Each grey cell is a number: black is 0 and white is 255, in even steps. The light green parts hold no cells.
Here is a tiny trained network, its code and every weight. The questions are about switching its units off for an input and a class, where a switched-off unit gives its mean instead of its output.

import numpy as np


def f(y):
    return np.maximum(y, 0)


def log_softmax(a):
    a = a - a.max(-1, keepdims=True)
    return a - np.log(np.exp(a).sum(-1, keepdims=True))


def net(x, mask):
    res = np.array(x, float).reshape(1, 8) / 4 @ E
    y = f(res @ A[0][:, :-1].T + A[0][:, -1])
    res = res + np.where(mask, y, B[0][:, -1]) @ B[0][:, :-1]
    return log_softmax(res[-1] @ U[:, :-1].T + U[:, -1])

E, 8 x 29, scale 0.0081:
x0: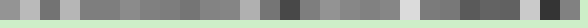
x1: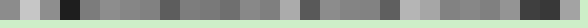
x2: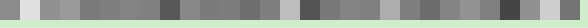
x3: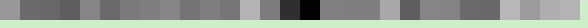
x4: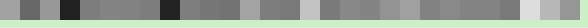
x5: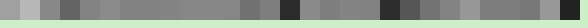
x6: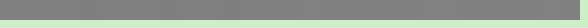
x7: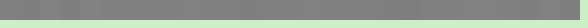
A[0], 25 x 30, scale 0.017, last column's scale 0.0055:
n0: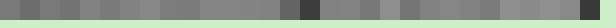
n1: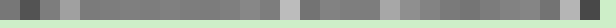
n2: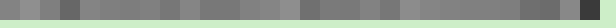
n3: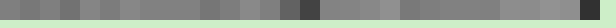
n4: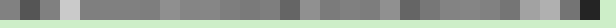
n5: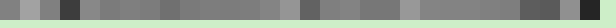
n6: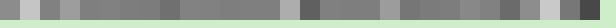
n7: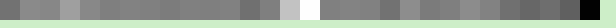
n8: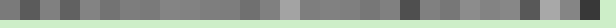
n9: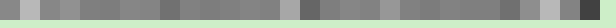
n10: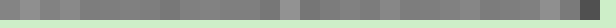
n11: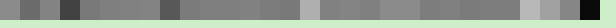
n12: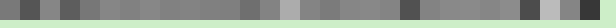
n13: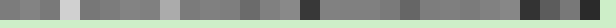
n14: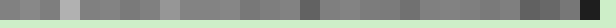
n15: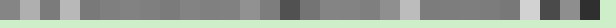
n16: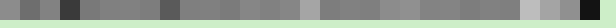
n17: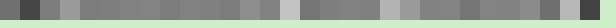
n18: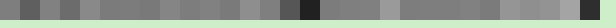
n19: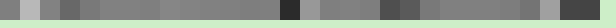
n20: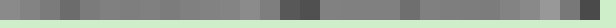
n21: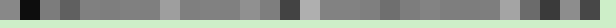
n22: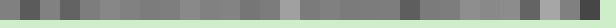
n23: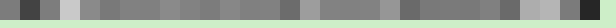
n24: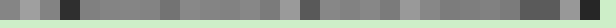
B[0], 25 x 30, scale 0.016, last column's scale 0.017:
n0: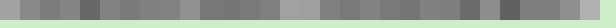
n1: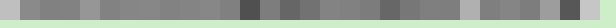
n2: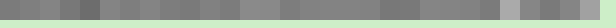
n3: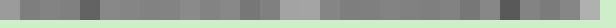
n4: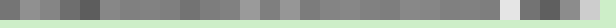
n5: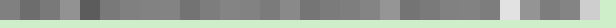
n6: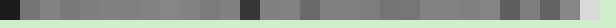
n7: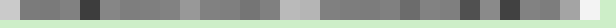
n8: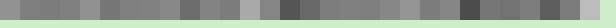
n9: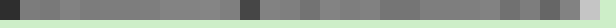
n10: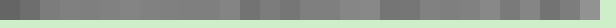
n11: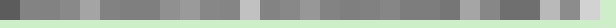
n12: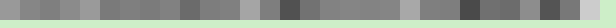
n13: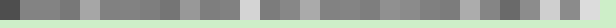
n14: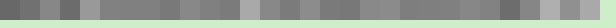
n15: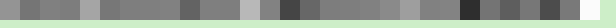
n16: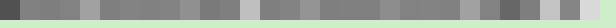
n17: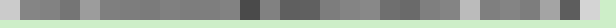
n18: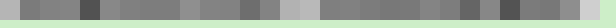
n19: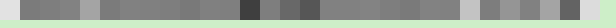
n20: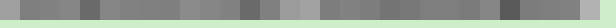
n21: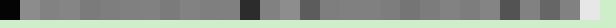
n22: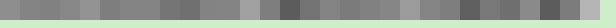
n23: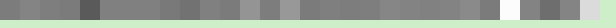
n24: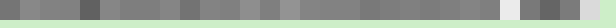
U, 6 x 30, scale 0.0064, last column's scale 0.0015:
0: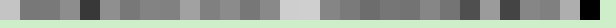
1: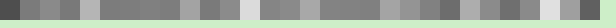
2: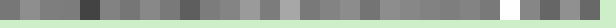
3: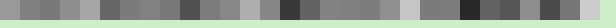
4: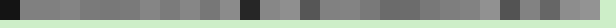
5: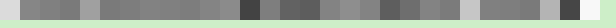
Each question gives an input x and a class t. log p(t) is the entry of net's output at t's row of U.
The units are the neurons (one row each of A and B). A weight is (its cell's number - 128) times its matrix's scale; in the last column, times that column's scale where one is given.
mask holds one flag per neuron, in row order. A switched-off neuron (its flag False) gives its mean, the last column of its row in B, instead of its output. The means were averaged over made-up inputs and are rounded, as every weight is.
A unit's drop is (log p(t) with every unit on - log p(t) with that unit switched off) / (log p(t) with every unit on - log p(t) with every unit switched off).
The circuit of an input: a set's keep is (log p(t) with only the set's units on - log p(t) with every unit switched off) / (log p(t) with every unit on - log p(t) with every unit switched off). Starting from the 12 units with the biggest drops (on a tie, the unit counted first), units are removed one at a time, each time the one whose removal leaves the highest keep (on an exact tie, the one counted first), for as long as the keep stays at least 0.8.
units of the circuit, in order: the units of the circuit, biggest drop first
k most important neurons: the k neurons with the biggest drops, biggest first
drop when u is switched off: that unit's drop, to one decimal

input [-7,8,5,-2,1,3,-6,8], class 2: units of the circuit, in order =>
n24
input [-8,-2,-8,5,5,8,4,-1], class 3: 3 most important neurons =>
n12, n8, n22
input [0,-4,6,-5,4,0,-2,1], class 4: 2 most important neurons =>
n6, n9
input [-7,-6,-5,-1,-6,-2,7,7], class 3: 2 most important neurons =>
n12, n8
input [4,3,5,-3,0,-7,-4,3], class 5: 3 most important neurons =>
n17, n1, n21
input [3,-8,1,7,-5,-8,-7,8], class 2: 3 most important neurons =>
n23, n4, n7
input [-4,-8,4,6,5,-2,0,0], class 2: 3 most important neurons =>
n23, n4, n7
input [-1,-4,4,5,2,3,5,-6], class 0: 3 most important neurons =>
n21, n18, n20
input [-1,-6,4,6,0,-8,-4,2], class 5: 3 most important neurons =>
n17, n1, n7
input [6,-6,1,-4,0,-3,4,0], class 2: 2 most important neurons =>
n23, n4
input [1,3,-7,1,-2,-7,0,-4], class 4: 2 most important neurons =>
n21, n19
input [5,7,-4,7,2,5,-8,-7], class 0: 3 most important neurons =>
n18, n20, n23
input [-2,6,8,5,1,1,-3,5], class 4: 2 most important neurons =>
n6, n9
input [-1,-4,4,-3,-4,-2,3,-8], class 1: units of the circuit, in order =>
n13
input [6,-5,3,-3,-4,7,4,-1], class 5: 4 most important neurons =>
n19, n12, n8, n22
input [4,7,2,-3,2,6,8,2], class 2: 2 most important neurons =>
n24, n5
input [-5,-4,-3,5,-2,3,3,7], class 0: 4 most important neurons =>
n15, n18, n0, n20
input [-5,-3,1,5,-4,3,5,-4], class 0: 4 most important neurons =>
n15, n18, n0, n20
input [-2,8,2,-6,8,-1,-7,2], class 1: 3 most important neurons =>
n16, n11, n23
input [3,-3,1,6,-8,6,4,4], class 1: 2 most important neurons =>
n13, n7
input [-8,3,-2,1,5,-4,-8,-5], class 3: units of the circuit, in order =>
n12
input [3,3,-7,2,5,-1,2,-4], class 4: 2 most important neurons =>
n21, n13
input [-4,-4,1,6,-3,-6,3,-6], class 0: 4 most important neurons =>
n18, n19, n0, n3
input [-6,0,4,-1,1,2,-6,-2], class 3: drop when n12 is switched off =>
0.1
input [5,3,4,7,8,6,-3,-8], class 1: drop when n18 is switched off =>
-0.1
